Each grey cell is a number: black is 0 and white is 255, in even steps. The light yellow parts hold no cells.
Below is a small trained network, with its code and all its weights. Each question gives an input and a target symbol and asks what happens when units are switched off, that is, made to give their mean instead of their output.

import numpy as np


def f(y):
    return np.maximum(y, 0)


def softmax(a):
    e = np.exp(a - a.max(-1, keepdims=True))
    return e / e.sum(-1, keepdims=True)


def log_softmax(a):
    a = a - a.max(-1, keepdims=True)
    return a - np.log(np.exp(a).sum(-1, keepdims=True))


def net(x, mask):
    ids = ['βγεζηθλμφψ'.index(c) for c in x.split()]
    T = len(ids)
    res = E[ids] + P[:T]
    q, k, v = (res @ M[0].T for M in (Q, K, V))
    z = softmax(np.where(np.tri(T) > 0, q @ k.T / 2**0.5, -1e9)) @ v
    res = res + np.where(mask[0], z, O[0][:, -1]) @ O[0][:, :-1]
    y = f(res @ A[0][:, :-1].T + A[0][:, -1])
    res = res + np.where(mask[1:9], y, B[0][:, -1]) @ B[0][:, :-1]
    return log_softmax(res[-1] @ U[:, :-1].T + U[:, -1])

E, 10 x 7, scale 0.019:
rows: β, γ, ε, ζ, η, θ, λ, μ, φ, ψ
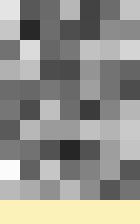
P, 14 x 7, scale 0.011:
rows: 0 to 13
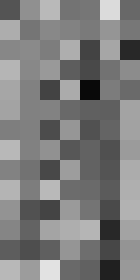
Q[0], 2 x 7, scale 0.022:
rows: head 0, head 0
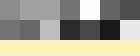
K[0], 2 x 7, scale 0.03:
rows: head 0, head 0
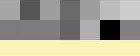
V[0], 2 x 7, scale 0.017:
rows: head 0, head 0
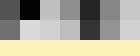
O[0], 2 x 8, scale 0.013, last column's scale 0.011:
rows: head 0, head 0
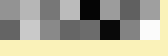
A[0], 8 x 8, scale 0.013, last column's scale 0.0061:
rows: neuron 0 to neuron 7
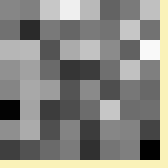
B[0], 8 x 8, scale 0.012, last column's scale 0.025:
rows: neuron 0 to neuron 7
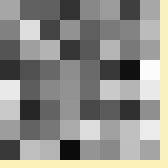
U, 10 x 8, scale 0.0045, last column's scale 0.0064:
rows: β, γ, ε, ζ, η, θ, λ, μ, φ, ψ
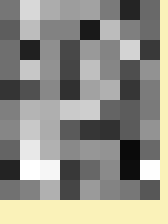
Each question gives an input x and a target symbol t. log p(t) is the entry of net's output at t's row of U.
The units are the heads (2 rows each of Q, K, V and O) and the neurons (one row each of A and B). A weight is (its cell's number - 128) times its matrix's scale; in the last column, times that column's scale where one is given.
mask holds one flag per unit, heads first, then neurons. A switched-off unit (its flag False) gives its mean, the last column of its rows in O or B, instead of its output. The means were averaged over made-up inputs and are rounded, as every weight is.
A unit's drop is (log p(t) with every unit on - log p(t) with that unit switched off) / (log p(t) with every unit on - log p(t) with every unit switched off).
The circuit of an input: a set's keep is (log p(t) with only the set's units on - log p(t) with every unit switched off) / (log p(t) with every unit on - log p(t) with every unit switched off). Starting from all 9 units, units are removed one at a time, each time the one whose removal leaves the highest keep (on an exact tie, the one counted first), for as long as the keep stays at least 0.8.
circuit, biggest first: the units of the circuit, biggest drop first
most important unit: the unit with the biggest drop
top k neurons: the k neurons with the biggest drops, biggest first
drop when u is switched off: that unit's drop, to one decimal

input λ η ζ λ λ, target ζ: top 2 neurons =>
[neuron 1; neuron 3]
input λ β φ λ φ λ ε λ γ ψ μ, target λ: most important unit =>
head 0
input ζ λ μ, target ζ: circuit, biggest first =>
[head 0; neuron 1]
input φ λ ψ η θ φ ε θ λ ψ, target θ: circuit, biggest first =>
[neuron 6; head 0]
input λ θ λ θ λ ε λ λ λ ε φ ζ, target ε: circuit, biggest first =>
[neuron 4; head 0]
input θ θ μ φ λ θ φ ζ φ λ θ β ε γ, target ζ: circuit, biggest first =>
[neuron 1; head 0]
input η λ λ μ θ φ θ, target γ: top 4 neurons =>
[neuron 1; neuron 3; neuron 6; neuron 0]
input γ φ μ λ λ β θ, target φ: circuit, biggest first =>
[neuron 7; head 0]
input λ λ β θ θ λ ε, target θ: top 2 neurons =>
[neuron 6; neuron 0]
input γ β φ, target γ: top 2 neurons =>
[neuron 3; neuron 2]
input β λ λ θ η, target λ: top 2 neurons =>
[neuron 6; neuron 4]
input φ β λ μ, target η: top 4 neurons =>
[neuron 6; neuron 3; neuron 1; neuron 5]
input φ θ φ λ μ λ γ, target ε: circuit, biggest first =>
[neuron 6; head 0; neuron 1]
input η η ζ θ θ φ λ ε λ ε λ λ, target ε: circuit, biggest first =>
[neuron 4; head 0]
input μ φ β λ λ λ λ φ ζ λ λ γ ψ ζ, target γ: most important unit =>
head 0
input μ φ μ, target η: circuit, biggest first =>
[neuron 1; neuron 3]
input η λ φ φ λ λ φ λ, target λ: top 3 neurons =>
[neuron 6; neuron 4; neuron 3]
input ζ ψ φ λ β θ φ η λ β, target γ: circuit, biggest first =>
[head 0; neuron 1; neuron 6]
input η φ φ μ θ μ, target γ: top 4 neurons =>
[neuron 1; neuron 6; neuron 3; neuron 0]
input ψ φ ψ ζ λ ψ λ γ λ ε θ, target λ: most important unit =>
neuron 6
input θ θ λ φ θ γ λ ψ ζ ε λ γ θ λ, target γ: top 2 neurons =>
[neuron 3; neuron 2]
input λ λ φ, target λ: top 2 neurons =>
[neuron 6; neuron 4]
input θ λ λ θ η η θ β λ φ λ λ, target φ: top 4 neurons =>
[neuron 6; neuron 4; neuron 2; neuron 5]
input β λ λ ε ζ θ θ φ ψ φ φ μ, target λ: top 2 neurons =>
[neuron 6; neuron 1]
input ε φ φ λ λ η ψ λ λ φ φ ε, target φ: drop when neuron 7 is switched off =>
-0.1
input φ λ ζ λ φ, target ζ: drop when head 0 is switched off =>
1.1
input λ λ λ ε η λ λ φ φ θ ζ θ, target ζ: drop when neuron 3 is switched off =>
0.2
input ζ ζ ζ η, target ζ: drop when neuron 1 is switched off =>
1.1
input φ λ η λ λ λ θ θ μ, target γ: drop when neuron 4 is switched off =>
-0.1
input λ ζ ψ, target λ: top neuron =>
[neuron 4]
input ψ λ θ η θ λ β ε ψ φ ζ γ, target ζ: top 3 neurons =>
[neuron 1; neuron 3; neuron 4]
